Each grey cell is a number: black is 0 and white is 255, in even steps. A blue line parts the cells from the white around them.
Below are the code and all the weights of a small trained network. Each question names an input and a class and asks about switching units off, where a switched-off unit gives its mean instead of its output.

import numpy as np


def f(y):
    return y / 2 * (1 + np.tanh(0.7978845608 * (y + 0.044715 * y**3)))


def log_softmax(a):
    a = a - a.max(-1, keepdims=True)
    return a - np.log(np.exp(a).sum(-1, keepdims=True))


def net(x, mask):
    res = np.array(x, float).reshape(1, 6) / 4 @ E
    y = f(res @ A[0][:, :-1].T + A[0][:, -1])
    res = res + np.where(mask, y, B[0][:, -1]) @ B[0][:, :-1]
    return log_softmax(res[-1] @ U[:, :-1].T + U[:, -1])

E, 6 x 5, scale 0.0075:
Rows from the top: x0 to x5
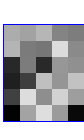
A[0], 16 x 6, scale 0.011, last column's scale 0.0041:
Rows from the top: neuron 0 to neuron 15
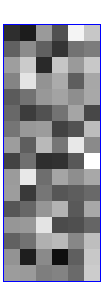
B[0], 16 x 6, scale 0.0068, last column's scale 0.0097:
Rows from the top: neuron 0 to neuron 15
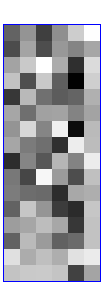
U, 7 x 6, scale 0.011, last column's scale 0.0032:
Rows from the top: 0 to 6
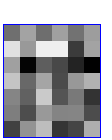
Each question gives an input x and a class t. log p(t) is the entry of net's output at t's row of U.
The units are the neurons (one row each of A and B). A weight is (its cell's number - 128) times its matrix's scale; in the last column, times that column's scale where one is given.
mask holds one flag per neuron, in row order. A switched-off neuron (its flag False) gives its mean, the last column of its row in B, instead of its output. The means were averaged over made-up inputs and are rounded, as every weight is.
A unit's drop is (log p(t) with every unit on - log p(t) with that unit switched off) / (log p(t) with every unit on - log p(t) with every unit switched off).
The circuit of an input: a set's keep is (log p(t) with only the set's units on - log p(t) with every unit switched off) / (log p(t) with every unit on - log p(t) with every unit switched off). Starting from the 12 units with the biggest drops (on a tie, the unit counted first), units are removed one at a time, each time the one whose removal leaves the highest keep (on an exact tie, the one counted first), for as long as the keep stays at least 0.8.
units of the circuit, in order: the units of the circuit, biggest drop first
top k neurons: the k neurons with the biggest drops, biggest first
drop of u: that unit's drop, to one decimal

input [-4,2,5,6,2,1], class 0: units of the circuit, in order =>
(neuron 0)
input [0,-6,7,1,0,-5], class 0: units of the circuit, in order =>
(neuron 8; neuron 0)
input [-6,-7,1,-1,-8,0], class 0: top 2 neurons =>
(neuron 8; neuron 1)
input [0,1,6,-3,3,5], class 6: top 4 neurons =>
(neuron 14; neuron 11; neuron 12; neuron 5)
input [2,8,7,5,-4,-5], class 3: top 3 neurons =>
(neuron 7; neuron 8; neuron 6)
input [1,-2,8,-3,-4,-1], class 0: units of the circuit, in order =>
(neuron 8; neuron 3)
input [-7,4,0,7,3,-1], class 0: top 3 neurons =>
(neuron 0; neuron 3; neuron 9)
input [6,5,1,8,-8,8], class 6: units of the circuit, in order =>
(neuron 11; neuron 4)
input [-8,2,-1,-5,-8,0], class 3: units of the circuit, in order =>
(neuron 10; neuron 14; neuron 2)
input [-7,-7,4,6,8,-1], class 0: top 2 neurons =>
(neuron 0; neuron 3)
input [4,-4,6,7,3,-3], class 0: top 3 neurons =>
(neuron 0; neuron 3; neuron 9)
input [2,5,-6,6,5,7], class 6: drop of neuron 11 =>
0.3
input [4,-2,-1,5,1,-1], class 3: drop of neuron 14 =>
-0.1
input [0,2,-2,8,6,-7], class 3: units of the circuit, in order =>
(neuron 7)
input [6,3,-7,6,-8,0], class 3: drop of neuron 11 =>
0.0
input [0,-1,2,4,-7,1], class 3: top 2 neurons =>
(neuron 14; neuron 10)
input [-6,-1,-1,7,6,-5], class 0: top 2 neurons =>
(neuron 0; neuron 3)
